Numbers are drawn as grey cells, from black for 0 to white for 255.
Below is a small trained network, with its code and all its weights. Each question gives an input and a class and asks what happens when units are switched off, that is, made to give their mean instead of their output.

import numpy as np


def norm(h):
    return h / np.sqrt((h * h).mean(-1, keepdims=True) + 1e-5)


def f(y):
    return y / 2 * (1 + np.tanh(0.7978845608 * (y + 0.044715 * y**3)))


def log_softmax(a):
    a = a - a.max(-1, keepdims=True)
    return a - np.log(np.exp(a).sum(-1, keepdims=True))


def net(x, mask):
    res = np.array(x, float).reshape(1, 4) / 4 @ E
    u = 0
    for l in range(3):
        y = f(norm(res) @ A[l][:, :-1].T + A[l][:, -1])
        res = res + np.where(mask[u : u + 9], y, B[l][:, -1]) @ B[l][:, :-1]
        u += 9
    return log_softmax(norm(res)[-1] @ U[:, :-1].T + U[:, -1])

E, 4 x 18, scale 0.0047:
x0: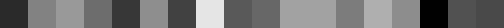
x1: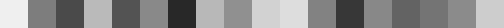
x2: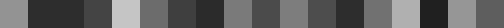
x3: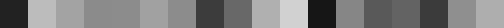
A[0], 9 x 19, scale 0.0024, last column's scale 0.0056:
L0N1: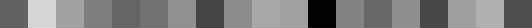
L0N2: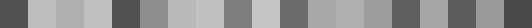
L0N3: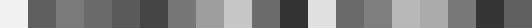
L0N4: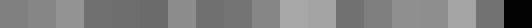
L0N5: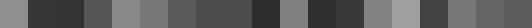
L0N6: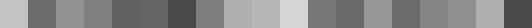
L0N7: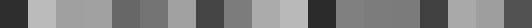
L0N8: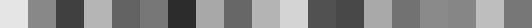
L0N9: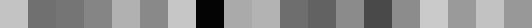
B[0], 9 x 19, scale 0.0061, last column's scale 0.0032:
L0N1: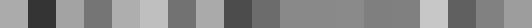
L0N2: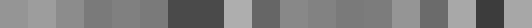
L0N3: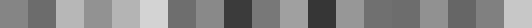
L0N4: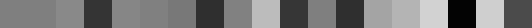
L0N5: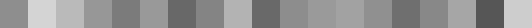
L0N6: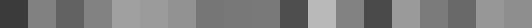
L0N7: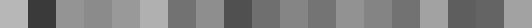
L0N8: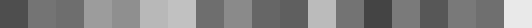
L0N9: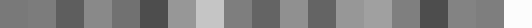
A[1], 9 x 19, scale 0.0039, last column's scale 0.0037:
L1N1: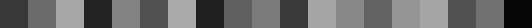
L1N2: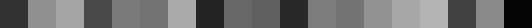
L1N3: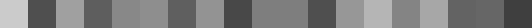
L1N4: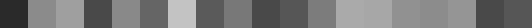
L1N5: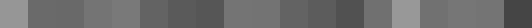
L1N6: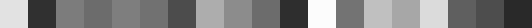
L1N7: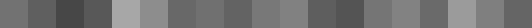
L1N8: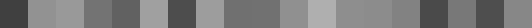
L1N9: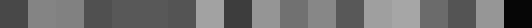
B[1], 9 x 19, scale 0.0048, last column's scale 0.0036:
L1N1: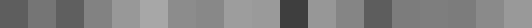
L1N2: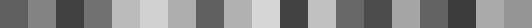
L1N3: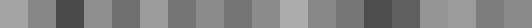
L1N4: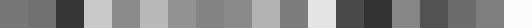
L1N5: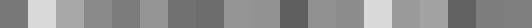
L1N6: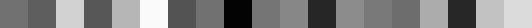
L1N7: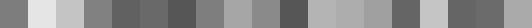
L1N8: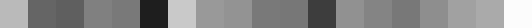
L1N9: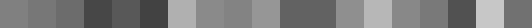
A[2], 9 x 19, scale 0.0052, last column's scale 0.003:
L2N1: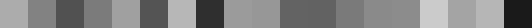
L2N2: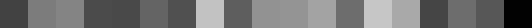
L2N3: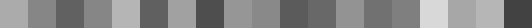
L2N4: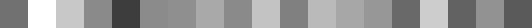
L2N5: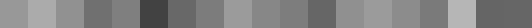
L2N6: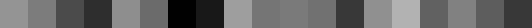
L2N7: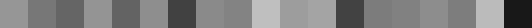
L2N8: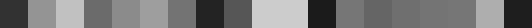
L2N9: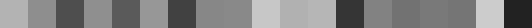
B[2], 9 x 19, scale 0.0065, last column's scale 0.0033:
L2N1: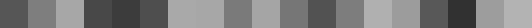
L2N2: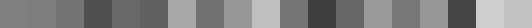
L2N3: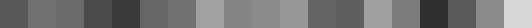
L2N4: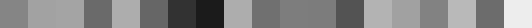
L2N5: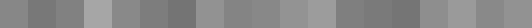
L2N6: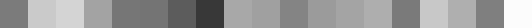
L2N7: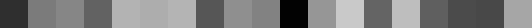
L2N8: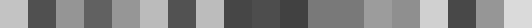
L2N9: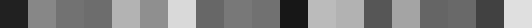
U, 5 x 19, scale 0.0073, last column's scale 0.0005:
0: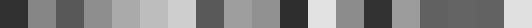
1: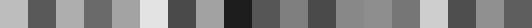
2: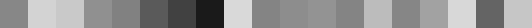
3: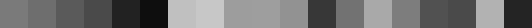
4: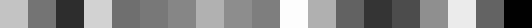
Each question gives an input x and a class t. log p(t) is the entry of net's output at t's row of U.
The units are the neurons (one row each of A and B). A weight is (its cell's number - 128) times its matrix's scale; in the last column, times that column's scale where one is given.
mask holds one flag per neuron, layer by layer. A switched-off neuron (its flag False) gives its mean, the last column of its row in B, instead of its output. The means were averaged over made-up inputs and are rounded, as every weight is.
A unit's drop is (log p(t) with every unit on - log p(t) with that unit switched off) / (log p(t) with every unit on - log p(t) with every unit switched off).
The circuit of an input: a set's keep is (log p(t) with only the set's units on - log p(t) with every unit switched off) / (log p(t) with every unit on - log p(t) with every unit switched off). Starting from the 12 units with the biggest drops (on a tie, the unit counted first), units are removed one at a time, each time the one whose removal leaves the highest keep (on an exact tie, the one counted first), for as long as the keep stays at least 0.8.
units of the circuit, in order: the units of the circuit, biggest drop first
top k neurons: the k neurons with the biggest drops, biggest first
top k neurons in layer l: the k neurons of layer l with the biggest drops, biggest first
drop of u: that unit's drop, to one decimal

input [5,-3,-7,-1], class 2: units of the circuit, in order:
(L2N4)
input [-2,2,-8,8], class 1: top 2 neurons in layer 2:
(L2N8, L2N6)
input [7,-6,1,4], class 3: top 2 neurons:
(L0N8, L2N2)
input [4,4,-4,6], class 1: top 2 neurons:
(L1N4, L2N8)
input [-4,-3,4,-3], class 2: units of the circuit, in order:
(L0N8, L2N6)
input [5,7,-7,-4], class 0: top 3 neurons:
(L2N9, L2N7, L0N5)
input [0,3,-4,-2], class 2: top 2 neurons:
(L1N4, L2N4)
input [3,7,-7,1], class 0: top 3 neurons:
(L2N9, L2N7, L0N5)
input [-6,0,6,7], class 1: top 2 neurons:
(L2N8, L1N8)
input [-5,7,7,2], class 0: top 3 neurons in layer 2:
(L2N9, L2N7, L2N4)
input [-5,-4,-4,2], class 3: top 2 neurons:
(L0N8, L0N5)
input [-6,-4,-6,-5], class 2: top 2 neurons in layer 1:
(L1N8, L1N6)
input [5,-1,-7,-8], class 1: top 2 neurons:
(L1N6, L0N5)
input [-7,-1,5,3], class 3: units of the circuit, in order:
(L2N1)
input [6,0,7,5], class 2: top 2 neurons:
(L2N6, L1N6)
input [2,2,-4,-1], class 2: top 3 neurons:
(L2N4, L0N9, L1N4)
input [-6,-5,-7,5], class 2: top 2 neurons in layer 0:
(L0N8, L0N3)
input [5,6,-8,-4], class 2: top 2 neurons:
(L2N4, L1N4)
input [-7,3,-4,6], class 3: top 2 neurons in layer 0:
(L0N3, L0N9)
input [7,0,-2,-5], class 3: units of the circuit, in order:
(L2N2)
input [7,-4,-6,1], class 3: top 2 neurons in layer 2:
(L2N2, L2N6)
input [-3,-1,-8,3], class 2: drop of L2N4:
0.2
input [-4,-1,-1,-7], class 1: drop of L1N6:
0.1
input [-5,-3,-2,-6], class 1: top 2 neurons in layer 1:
(L1N6, L1N8)
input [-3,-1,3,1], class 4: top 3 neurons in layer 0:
(L0N9, L0N5, L0N2)
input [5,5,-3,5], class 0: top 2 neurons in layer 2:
(L2N9, L2N7)
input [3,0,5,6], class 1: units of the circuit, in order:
(L2N8)
